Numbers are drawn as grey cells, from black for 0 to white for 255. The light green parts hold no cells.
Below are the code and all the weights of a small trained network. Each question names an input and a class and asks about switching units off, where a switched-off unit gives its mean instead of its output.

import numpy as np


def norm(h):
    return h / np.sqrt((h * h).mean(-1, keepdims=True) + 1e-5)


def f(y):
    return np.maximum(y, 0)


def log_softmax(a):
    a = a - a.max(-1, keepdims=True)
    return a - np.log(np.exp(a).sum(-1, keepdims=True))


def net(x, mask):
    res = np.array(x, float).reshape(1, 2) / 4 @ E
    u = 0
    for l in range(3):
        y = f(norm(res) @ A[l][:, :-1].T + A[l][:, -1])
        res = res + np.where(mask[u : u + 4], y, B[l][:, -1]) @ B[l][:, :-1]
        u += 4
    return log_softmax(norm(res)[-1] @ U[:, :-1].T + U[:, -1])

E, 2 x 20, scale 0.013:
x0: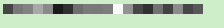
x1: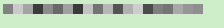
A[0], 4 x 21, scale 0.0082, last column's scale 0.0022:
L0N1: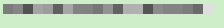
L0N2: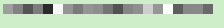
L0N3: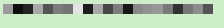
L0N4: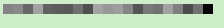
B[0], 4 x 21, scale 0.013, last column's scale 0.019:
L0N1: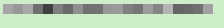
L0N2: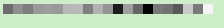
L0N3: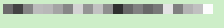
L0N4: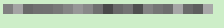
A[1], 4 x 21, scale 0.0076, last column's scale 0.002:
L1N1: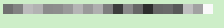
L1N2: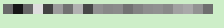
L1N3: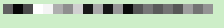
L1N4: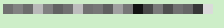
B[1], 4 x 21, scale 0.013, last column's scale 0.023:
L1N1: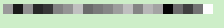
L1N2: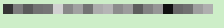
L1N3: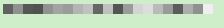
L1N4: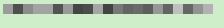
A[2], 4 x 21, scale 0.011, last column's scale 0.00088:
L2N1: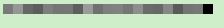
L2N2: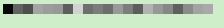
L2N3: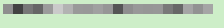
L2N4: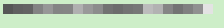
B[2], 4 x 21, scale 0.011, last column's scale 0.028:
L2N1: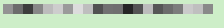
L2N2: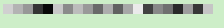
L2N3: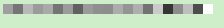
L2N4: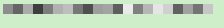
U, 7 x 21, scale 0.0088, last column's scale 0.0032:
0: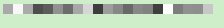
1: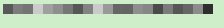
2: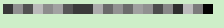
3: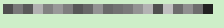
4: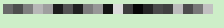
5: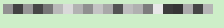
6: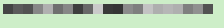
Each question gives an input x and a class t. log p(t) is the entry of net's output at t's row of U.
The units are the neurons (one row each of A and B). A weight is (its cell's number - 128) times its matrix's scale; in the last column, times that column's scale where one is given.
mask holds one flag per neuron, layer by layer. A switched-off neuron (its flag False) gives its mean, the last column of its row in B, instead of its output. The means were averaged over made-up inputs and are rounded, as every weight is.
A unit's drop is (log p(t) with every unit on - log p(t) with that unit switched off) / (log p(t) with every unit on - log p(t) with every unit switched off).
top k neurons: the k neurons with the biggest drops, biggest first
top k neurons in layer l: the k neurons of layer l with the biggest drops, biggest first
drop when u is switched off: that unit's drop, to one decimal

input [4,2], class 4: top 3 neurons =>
(L0N3, L1N3, L0N2)
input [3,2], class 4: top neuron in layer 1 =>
(L1N3)
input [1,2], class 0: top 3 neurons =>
(L0N2, L0N3, L1N1)
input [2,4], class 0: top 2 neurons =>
(L0N2, L0N3)
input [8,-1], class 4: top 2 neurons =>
(L0N3, L1N4)
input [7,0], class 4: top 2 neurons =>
(L0N3, L0N2)
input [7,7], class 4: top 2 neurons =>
(L1N3, L0N3)
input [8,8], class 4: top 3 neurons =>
(L1N3, L0N3, L2N2)
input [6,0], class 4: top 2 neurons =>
(L0N3, L0N2)
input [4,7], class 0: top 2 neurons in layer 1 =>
(L1N1, L1N4)
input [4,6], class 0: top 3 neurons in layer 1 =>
(L1N1, L1N4, L1N3)
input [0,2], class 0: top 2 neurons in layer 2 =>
(L2N3, L2N4)
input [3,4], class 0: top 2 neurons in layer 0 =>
(L0N2, L0N3)
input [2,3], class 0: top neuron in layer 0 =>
(L0N2)
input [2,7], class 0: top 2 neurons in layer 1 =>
(L1N1, L1N3)
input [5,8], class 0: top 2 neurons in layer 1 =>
(L1N1, L1N4)
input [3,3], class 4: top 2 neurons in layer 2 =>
(L2N2, L2N4)
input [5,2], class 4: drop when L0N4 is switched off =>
0.0
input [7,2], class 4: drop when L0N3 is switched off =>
1.0
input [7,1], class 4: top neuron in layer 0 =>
(L0N3)
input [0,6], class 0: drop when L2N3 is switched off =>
0.3
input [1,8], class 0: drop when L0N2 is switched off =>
1.0
